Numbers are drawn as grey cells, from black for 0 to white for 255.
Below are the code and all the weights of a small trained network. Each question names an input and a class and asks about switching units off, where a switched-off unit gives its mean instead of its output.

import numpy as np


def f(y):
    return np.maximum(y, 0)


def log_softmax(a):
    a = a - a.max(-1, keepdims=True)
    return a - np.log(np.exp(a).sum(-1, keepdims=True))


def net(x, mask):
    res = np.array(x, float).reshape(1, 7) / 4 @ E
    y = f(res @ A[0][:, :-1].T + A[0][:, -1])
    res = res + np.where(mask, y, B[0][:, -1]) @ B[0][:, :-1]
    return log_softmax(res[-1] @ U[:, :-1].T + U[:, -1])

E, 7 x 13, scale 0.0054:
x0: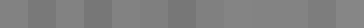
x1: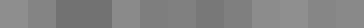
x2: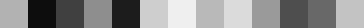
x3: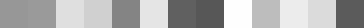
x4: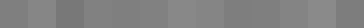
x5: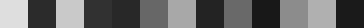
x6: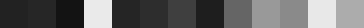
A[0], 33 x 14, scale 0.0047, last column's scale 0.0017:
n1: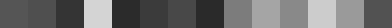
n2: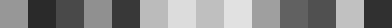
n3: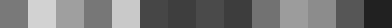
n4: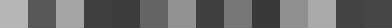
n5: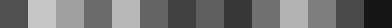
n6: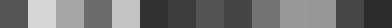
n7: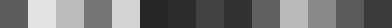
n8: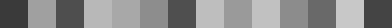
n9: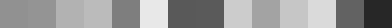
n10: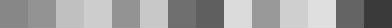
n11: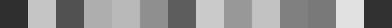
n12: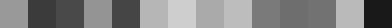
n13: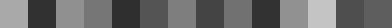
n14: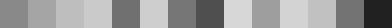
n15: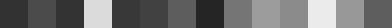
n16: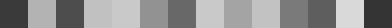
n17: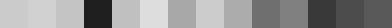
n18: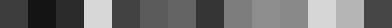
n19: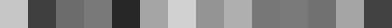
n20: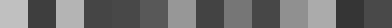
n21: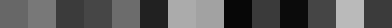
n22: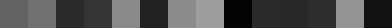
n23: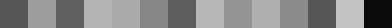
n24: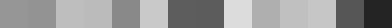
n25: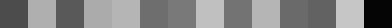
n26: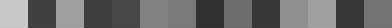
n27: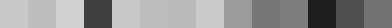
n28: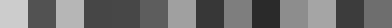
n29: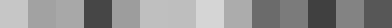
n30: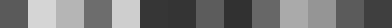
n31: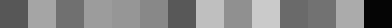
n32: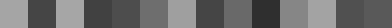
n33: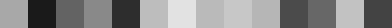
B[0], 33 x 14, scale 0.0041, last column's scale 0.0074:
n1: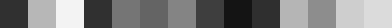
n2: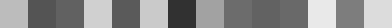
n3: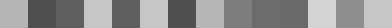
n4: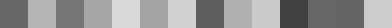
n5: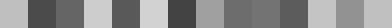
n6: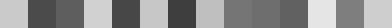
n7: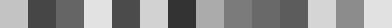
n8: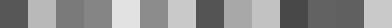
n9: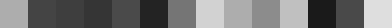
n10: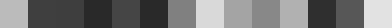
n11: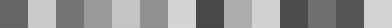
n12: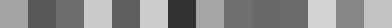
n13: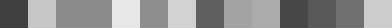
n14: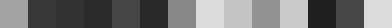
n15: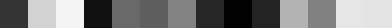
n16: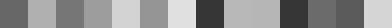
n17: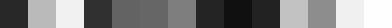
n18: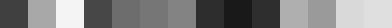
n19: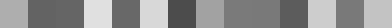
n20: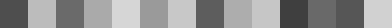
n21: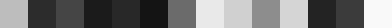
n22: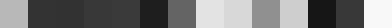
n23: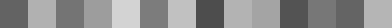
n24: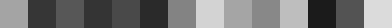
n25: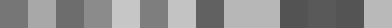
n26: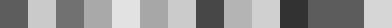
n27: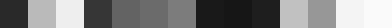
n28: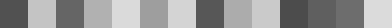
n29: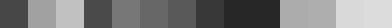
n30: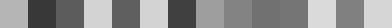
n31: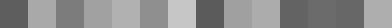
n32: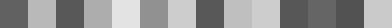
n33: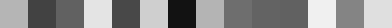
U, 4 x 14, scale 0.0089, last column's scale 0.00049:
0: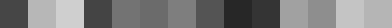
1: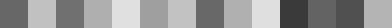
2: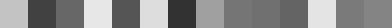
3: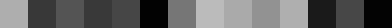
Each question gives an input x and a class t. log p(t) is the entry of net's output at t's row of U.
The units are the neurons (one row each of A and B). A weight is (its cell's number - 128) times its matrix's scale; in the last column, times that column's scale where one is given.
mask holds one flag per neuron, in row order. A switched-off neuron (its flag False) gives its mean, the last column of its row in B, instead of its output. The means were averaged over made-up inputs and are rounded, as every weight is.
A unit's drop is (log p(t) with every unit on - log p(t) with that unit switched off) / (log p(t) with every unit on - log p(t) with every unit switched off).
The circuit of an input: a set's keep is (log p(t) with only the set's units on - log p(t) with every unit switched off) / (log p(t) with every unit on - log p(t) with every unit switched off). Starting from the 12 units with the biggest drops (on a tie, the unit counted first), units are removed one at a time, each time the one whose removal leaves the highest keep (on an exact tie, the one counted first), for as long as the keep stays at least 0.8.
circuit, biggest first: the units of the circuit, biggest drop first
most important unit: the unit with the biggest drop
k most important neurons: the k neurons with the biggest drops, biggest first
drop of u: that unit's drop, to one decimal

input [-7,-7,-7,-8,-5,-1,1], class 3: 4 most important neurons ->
[n22, n21, n33, n2]
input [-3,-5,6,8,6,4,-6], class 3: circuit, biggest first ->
[n14]
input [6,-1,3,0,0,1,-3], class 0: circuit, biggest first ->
[n29, n22]
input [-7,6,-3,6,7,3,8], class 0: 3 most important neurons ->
[n15, n1, n18]
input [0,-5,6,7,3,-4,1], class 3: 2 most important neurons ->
[n14, n9]
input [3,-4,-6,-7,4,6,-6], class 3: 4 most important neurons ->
[n22, n21, n15, n18]
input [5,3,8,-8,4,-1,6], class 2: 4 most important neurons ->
[n33, n2, n12, n19]
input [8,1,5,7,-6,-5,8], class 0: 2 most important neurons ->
[n15, n18]
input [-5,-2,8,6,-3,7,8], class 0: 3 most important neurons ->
[n15, n18, n1]
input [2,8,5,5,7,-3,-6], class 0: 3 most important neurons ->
[n17, n27, n29]
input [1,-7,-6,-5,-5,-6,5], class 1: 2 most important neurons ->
[n11, n8]
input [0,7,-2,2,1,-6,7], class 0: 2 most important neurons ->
[n15, n1]
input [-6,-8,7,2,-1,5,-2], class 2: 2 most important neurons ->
[n33, n2]
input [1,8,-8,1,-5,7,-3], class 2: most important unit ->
n7
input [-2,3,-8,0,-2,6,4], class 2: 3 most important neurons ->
[n7, n6, n30]
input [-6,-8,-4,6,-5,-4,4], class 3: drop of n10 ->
0.1
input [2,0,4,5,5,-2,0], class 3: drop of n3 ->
0.1
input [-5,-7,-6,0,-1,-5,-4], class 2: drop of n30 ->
0.2
